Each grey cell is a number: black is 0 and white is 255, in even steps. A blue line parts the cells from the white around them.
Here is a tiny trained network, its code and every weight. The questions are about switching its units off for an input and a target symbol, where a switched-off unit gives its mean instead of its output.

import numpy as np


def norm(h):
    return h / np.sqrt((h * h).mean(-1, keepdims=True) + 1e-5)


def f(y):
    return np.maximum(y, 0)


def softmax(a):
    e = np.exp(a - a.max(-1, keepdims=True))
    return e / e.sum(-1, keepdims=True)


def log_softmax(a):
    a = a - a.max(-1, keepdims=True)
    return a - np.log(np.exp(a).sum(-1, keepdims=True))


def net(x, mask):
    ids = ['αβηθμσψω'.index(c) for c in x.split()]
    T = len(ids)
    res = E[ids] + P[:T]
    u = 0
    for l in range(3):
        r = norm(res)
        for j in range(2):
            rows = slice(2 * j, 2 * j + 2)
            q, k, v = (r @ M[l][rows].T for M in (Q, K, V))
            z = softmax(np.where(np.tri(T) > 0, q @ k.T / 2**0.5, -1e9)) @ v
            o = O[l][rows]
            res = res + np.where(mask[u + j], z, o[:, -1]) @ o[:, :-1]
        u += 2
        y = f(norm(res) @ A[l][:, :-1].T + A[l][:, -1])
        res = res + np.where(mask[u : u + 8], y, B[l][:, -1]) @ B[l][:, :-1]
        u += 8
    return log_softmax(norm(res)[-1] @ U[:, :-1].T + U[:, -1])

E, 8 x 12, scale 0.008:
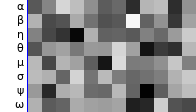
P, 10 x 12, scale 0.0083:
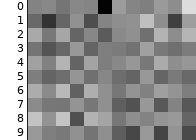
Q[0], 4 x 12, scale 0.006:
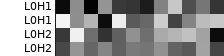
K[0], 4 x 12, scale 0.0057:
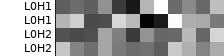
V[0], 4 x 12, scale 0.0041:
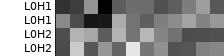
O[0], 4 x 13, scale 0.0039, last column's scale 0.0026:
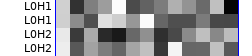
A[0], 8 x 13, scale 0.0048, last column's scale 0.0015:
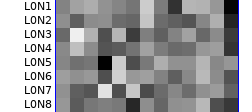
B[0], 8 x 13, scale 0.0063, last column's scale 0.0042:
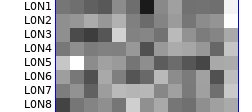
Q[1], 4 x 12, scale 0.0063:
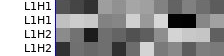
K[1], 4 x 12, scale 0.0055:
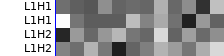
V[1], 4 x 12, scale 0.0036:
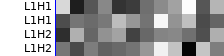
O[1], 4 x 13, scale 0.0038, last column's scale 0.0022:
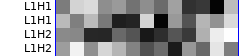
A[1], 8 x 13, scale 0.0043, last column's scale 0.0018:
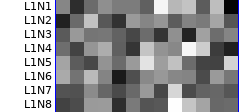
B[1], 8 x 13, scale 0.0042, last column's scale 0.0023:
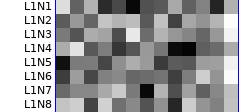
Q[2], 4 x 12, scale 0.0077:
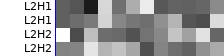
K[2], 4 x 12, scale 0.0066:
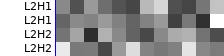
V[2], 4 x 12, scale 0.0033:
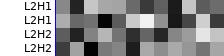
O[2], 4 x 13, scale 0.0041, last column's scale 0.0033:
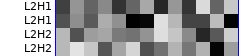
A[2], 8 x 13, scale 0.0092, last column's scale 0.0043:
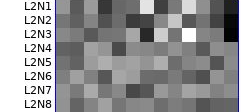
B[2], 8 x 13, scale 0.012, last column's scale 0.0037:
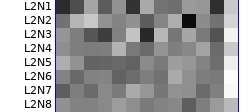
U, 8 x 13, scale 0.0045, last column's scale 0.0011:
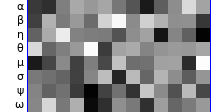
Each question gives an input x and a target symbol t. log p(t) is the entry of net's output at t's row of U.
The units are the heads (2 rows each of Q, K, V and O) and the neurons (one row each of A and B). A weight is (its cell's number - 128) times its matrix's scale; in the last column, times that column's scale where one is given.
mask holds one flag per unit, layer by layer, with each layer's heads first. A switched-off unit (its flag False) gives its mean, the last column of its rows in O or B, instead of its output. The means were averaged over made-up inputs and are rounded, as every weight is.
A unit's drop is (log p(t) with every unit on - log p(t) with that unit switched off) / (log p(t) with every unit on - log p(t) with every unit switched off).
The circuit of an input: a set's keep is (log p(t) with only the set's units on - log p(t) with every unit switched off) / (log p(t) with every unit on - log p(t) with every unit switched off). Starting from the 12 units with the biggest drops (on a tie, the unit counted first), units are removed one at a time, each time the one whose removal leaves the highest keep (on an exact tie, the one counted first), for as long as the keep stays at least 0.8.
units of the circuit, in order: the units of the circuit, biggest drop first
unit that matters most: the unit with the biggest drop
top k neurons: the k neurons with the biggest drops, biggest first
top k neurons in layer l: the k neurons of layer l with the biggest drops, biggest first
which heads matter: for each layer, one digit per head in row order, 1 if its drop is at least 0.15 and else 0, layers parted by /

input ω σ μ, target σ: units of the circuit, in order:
(L0N1 L2N3 L0H2)
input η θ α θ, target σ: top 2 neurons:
(L1N2 L1N7)
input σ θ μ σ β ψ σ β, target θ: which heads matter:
10 / 11 / 01
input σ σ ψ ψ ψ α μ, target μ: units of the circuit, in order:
(L2N1)
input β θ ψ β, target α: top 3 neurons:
(L1N5 L0N1 L0N2)
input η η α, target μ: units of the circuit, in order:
(L2H1 L2N1)
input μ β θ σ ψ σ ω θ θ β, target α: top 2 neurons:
(L1N5 L0N2)
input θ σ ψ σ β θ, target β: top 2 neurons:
(L2N3 L0N1)
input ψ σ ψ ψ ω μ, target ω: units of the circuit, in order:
(L1N4 L1N8)
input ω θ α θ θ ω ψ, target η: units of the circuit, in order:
(L1H2 L2N2 L0N1 L2H1)
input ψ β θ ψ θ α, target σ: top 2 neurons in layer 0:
(L0N2 L0N5)
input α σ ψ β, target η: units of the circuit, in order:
(L1N1 L2N2)
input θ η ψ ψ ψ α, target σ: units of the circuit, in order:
(L1N8 L2N3 L1N7)
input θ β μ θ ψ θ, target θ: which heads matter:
00 / 00 / 01
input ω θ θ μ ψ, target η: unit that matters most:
L0N1
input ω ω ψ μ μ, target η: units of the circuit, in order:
(L0N1 L2N2 L1H2)
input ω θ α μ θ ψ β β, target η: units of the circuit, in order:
(L2N2 L1N1)
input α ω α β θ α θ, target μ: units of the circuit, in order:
(L2H1 L2N1)
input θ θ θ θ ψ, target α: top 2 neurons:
(L2N7 L2N3)
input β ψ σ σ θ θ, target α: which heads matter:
01 / 00 / 00
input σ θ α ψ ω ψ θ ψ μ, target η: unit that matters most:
L1H2
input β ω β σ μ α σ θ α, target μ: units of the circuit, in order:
(L2N1 L2H1)
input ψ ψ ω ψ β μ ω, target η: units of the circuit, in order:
(L2H1 L2N2 L1H2)
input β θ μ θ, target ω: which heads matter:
00 / 01 / 00
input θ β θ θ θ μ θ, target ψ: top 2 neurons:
(L2N6 L2N3)
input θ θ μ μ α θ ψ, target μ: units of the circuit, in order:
(L2H1 L2N1)
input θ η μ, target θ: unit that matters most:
L0H1
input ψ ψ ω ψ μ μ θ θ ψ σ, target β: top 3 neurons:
(L0N7 L0N1 L2N3)
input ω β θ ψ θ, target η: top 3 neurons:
(L0N6 L0N1 L2N2)
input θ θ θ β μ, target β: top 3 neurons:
(L2N7 L0N5 L2N3)
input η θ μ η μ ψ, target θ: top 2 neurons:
(L2N5 L2N3)
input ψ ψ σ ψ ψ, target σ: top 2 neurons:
(L0N1 L2N3)
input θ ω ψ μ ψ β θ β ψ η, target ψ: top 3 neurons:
(L2N6 L0N5 L2N2)
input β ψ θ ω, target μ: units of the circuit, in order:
(L2N1)
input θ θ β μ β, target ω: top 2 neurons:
(L2N3 L2N2)
